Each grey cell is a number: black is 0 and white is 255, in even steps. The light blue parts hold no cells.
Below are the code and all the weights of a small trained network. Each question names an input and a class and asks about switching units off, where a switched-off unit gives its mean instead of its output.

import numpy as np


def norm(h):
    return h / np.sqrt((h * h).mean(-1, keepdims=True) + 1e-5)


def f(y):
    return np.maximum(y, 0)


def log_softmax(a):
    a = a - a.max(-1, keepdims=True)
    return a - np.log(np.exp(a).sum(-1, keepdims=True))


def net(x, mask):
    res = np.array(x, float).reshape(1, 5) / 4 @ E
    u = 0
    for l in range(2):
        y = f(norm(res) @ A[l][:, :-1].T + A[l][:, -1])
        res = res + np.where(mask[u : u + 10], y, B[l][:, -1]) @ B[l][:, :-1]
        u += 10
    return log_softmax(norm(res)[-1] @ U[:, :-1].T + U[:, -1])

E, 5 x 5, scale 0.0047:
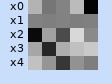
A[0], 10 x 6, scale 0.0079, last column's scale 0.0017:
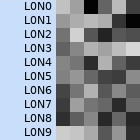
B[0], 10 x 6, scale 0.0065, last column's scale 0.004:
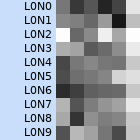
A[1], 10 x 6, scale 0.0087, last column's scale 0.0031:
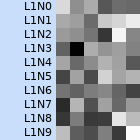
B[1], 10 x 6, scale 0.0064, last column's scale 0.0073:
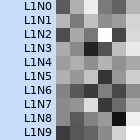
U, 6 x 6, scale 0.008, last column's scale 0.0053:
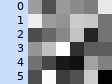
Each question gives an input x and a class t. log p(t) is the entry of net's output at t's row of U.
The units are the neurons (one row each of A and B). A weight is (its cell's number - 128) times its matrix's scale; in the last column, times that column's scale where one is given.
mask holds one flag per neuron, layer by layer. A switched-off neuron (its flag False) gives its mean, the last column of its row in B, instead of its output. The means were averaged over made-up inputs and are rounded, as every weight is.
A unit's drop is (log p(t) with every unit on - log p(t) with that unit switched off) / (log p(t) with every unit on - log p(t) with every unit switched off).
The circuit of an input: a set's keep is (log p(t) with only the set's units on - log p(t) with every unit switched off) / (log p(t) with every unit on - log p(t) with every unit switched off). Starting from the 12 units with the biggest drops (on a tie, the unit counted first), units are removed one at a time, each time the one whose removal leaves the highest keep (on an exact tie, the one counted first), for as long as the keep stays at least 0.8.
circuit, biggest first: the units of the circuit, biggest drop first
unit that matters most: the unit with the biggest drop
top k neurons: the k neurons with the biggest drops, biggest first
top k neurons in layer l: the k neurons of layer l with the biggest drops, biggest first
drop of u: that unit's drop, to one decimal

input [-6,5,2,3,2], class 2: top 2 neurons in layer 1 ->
L1N2; L1N8
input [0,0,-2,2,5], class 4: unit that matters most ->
L0N0
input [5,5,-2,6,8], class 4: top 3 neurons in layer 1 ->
L1N9; L1N2; L1N8
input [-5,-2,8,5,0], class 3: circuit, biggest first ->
L1N5; L0N2; L1N7; L1N9
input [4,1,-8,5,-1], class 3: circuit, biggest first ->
L1N0; L0N2; L0N9
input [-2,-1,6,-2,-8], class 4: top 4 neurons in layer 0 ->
L0N8; L0N6; L0N7; L0N9
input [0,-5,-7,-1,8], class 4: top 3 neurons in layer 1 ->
L1N9; L1N1; L1N8
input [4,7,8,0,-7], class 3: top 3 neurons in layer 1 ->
L1N7; L1N5; L1N9
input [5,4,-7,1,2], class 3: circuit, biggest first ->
L1N0; L0N2
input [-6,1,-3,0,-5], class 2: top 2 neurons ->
L1N2; L1N8
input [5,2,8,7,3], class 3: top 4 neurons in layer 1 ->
L1N5; L1N7; L1N2; L1N9
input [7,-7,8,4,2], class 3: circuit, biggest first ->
L1N7; L1N5; L0N2; L1N2
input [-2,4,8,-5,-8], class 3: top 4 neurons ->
L1N7; L1N5; L0N0; L1N9
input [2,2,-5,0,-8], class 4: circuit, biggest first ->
L0N6; L1N3; L1N1
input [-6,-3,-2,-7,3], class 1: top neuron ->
L0N2
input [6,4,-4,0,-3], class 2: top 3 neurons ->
L0N1; L1N5; L1N1
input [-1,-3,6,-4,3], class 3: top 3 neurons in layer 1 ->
L1N5; L1N7; L1N3
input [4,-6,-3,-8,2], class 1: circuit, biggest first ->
L0N2; L1N8
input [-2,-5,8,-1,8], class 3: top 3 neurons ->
L1N7; L1N5; L1N3
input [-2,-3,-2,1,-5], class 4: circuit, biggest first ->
L1N3
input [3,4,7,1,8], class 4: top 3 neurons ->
L0N0; L1N2; L1N0
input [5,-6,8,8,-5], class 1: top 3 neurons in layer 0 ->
L0N9; L0N0; L0N6
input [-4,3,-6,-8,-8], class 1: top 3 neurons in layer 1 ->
L1N3; L1N2; L1N9
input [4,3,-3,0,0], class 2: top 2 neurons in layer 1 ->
L1N3; L1N5
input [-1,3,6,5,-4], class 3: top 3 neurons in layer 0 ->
L0N2; L0N7; L0N8
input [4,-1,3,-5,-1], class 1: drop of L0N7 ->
0.2
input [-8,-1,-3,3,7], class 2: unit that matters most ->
L1N2
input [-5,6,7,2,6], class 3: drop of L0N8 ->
0.1
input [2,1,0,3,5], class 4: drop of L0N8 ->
0.0
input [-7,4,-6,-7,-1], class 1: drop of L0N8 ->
0.5
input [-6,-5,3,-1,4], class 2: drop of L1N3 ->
0.1
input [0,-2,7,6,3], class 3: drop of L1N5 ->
0.3
